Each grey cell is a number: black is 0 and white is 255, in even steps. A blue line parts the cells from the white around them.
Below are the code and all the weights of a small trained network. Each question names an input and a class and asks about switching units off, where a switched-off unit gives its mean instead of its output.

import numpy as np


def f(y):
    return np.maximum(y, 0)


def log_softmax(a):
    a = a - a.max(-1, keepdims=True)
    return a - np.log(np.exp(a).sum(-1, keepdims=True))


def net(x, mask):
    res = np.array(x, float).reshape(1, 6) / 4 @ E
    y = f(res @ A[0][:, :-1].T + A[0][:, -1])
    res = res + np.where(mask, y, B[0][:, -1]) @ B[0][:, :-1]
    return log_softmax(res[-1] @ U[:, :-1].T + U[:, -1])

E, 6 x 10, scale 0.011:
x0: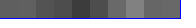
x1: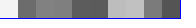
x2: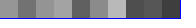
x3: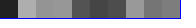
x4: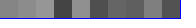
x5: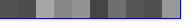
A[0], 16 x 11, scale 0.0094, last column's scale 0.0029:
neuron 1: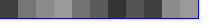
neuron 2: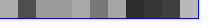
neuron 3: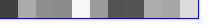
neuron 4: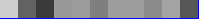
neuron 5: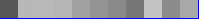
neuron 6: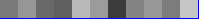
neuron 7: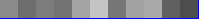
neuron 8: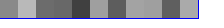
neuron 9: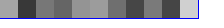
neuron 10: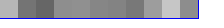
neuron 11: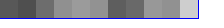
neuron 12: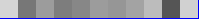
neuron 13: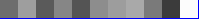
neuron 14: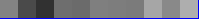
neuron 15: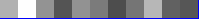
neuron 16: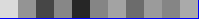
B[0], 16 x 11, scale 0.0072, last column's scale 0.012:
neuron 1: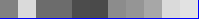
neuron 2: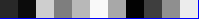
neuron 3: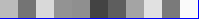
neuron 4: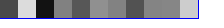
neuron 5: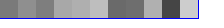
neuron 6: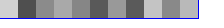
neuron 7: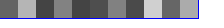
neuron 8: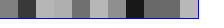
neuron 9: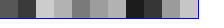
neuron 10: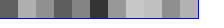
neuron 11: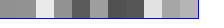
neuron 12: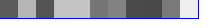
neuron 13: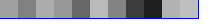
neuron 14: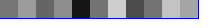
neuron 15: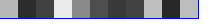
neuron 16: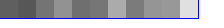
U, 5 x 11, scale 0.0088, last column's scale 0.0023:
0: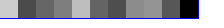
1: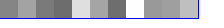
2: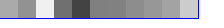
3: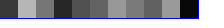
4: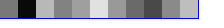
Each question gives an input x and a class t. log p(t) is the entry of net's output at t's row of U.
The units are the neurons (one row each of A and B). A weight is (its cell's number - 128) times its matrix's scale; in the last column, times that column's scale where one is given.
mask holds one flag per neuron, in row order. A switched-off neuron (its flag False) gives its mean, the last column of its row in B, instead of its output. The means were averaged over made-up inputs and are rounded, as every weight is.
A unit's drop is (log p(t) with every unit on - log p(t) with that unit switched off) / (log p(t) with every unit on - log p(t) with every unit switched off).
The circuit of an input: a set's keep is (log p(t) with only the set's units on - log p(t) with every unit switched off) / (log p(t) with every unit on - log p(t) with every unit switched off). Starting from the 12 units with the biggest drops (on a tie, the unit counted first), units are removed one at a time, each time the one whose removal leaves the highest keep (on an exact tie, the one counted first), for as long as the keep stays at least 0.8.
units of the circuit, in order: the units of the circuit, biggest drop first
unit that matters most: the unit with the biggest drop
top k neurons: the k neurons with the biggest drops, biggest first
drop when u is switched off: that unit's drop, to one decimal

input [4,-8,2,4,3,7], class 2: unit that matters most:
neuron 3
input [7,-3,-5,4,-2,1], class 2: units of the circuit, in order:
neuron 11; neuron 12
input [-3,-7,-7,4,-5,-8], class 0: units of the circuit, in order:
neuron 15; neuron 6
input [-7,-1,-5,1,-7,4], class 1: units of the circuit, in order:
neuron 9; neuron 2
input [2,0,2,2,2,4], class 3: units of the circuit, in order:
neuron 1; neuron 3
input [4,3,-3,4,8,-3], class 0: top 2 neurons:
neuron 15; neuron 2
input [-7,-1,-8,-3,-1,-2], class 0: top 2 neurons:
neuron 15; neuron 6
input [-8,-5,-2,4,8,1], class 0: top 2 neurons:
neuron 15; neuron 5
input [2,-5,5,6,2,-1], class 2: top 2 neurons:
neuron 4; neuron 12
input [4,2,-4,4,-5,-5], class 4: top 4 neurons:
neuron 8; neuron 1; neuron 3; neuron 13
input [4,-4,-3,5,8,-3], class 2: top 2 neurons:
neuron 1; neuron 12
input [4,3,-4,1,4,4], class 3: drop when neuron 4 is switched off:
-0.1
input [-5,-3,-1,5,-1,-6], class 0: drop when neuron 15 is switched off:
0.3
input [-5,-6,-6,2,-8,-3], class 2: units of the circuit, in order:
neuron 3
